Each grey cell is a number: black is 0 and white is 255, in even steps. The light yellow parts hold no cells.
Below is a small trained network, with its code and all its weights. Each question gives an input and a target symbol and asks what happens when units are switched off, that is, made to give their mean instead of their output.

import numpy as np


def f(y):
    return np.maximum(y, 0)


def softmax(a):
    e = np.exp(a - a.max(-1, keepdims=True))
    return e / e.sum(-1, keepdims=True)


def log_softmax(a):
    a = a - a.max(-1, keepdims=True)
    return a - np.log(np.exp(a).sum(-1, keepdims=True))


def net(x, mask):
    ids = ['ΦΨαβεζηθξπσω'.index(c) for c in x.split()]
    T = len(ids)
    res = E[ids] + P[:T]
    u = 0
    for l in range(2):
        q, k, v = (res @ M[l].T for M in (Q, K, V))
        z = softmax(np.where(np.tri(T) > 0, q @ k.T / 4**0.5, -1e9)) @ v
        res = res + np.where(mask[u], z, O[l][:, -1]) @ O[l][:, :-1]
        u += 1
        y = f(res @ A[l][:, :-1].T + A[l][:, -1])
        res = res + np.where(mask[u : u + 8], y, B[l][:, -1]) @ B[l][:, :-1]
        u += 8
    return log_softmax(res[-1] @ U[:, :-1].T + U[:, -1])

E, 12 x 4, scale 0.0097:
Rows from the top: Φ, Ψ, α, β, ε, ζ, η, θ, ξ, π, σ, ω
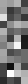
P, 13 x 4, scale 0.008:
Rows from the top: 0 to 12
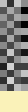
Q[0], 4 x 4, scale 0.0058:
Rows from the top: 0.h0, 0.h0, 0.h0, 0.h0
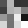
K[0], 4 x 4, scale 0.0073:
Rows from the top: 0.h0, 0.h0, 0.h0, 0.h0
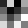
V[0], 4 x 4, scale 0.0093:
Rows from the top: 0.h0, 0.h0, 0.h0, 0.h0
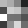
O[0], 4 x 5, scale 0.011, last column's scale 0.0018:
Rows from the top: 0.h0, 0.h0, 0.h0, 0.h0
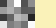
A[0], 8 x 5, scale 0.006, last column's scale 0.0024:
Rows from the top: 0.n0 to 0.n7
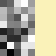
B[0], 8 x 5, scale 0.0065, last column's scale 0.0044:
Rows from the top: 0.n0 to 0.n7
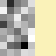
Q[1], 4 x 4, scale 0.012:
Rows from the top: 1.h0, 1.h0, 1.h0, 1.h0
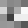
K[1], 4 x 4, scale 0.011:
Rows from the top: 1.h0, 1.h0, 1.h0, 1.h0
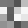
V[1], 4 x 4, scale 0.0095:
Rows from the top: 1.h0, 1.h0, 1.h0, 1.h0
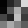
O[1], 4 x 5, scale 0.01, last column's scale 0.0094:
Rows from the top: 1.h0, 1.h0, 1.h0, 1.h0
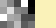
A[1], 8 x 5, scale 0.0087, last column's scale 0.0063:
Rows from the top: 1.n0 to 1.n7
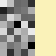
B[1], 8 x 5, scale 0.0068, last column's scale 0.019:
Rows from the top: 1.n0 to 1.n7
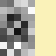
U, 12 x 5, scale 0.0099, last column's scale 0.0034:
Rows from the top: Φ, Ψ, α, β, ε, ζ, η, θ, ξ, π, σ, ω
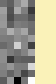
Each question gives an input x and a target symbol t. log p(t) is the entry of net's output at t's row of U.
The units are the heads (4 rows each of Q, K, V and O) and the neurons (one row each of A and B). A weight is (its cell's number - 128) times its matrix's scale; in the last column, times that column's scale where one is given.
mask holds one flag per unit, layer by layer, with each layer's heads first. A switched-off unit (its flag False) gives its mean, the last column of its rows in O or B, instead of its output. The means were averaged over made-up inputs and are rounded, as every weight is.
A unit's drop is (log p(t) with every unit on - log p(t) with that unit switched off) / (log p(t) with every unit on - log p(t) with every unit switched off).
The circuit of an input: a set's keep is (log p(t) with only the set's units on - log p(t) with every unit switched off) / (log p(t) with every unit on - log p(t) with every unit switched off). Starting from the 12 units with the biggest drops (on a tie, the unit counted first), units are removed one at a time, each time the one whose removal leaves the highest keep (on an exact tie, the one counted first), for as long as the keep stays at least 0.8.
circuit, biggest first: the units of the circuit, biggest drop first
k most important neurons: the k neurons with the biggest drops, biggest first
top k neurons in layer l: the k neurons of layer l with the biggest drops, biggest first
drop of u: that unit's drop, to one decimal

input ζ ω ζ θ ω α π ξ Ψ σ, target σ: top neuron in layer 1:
(1.n4)
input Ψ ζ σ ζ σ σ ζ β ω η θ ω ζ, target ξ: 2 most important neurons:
(1.n3; 0.n7)
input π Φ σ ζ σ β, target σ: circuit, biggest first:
(1.h0; 0.h0)
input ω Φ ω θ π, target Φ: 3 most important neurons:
(0.n7; 0.n5; 1.n4)
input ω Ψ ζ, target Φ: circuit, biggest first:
(0.h0; 1.h0; 0.n7)
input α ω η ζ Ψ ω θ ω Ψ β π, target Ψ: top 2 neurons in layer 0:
(0.n0; 0.n5)
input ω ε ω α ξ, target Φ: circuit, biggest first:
(0.h0; 1.h0; 0.n7)
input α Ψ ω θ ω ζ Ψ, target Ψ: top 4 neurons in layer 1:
(1.n3; 1.n0; 1.n6; 1.n7)
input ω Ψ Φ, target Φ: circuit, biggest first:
(0.h0; 1.h0; 0.n7)
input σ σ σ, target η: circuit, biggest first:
(1.h0; 1.n4)
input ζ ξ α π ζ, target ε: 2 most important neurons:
(1.n0; 1.n7)
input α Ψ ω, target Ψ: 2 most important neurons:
(1.n3; 1.n0)
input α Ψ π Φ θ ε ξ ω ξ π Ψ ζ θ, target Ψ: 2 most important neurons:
(1.n3; 1.n0)
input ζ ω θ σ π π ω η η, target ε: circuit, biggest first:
(0.h0; 1.h0; 1.n0)
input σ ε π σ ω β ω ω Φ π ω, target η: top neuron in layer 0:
(0.n1)
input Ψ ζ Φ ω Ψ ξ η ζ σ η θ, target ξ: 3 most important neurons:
(1.n3; 0.n7; 1.n7)
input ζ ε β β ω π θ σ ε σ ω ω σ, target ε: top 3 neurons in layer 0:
(0.n0; 0.n5; 0.n6)
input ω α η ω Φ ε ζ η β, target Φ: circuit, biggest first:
(0.n7; 0.h0; 1.h0)
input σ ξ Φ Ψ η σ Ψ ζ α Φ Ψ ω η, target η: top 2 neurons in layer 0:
(0.n1; 0.n3)
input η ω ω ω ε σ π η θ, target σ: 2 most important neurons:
(0.n1; 1.n1)
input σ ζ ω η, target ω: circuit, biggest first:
(0.h0)
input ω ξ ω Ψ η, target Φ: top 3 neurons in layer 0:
(0.n7; 0.n5; 0.n6)
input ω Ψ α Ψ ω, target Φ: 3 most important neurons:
(0.n7; 0.n5; 0.n2)
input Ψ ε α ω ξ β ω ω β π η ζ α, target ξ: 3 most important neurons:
(1.n3; 0.n7; 1.n7)
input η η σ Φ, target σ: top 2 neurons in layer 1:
(1.n2; 1.n0)
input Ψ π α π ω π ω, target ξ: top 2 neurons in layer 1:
(1.n3; 1.n7)
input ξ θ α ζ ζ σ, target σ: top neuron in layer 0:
(0.n6)
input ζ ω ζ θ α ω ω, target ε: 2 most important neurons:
(1.n0; 0.n7)
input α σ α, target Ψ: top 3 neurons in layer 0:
(0.n0; 0.n5; 0.n6)
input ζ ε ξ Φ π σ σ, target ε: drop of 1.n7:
0.2
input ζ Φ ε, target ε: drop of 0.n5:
0.1
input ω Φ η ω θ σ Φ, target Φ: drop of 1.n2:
0.0
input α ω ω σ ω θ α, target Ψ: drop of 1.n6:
0.5
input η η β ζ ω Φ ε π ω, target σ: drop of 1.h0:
0.8
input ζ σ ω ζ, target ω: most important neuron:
(1.n7)
